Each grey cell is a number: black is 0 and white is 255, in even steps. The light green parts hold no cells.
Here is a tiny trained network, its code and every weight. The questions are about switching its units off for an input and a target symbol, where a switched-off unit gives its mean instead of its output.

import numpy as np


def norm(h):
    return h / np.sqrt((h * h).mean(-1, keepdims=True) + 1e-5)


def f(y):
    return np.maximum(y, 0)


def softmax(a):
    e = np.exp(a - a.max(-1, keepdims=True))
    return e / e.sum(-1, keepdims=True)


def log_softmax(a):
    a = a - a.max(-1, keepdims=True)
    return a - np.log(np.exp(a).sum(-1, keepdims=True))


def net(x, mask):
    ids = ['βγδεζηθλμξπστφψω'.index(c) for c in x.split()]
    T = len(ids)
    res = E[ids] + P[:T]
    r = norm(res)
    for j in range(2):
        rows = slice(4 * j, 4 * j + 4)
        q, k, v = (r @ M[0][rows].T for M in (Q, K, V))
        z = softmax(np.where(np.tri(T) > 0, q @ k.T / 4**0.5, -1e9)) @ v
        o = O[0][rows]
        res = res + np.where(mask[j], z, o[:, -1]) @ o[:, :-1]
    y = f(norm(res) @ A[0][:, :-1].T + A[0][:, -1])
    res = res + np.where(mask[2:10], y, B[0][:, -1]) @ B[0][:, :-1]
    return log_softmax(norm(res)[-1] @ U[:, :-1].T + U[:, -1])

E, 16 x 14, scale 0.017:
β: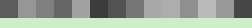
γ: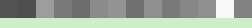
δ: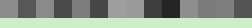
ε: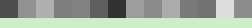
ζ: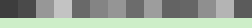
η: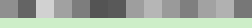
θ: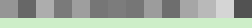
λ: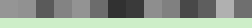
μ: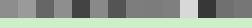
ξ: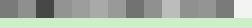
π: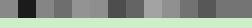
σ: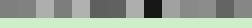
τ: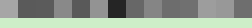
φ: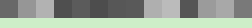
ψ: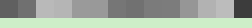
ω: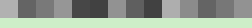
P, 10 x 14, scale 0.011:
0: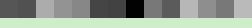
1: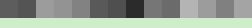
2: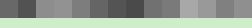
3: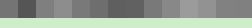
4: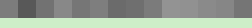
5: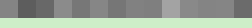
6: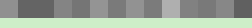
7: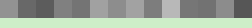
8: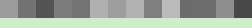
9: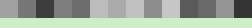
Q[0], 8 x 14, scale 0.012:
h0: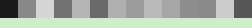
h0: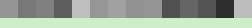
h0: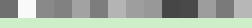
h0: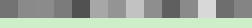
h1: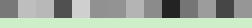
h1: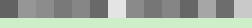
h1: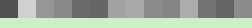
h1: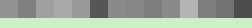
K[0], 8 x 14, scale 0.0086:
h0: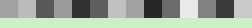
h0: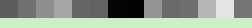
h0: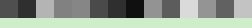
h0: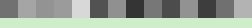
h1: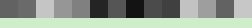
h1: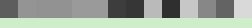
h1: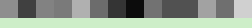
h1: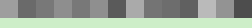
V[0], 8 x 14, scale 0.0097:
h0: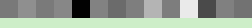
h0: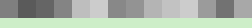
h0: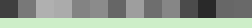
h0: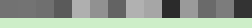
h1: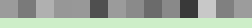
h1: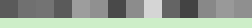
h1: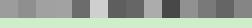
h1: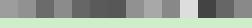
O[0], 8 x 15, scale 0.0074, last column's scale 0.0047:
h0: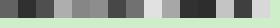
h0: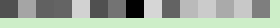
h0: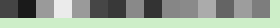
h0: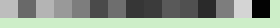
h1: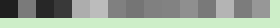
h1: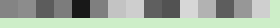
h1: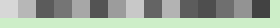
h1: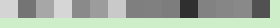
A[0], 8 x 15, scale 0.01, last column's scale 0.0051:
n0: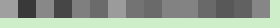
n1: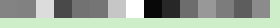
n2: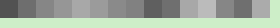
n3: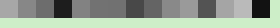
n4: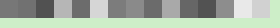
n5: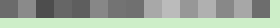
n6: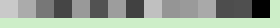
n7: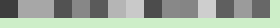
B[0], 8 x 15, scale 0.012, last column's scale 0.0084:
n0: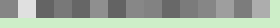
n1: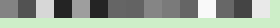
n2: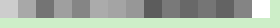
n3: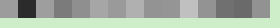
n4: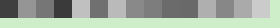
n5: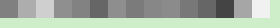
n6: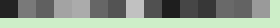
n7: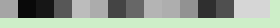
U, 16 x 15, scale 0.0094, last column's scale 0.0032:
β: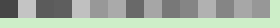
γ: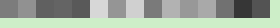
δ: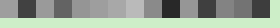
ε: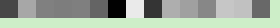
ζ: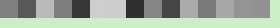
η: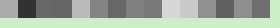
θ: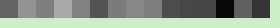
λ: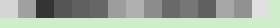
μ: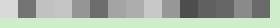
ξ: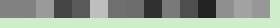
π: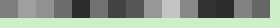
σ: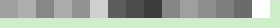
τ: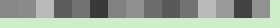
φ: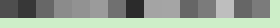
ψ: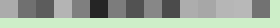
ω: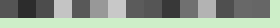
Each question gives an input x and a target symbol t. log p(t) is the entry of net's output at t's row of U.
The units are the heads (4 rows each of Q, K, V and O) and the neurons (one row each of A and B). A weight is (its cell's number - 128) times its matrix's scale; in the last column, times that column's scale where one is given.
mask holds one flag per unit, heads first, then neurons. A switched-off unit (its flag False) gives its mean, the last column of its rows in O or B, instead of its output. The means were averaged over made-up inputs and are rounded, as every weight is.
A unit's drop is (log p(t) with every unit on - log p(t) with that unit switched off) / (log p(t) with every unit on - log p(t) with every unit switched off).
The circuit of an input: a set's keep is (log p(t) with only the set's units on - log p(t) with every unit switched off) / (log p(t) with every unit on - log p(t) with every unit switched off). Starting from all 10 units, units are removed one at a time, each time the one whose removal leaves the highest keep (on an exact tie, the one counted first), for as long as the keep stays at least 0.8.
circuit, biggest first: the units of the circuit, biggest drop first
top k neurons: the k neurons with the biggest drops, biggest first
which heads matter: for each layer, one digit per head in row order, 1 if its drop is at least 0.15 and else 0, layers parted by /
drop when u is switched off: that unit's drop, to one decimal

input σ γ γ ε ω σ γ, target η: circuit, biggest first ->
(h0 n7)
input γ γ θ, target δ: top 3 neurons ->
(n6 n3 n1)
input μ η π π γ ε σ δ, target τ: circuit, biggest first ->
(n1)
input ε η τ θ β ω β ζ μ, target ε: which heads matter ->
10
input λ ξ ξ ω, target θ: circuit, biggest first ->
(h0 n6 n5)
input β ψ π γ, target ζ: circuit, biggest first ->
(n1 n7 n4)
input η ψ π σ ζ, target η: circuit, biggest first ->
(h0 n7)
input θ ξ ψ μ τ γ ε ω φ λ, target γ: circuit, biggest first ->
(h0 h1)
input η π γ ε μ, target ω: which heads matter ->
11
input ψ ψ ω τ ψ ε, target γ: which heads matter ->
10
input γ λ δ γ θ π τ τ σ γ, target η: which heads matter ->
10
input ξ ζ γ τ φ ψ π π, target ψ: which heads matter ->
11
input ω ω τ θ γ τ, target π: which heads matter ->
01
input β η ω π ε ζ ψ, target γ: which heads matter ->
10
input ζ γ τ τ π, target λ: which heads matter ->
01
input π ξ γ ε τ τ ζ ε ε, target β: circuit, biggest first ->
(h0)
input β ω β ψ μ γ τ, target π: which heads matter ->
01
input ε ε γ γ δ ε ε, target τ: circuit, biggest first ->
(h0 n1)
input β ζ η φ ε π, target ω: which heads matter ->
11
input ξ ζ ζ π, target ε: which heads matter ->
11
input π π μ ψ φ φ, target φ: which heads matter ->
10
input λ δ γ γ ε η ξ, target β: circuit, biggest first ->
(n4)
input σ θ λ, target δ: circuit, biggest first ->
(h0 n3 n6)
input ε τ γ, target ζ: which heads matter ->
00
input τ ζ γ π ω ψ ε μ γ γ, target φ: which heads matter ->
10
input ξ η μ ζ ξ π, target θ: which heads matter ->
11
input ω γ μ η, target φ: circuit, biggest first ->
(h0)
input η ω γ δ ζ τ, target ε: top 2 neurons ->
(n1 n7)
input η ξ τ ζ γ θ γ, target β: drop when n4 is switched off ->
0.0
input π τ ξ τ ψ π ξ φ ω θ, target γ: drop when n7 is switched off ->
0.1
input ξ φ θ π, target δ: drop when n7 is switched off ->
0.1
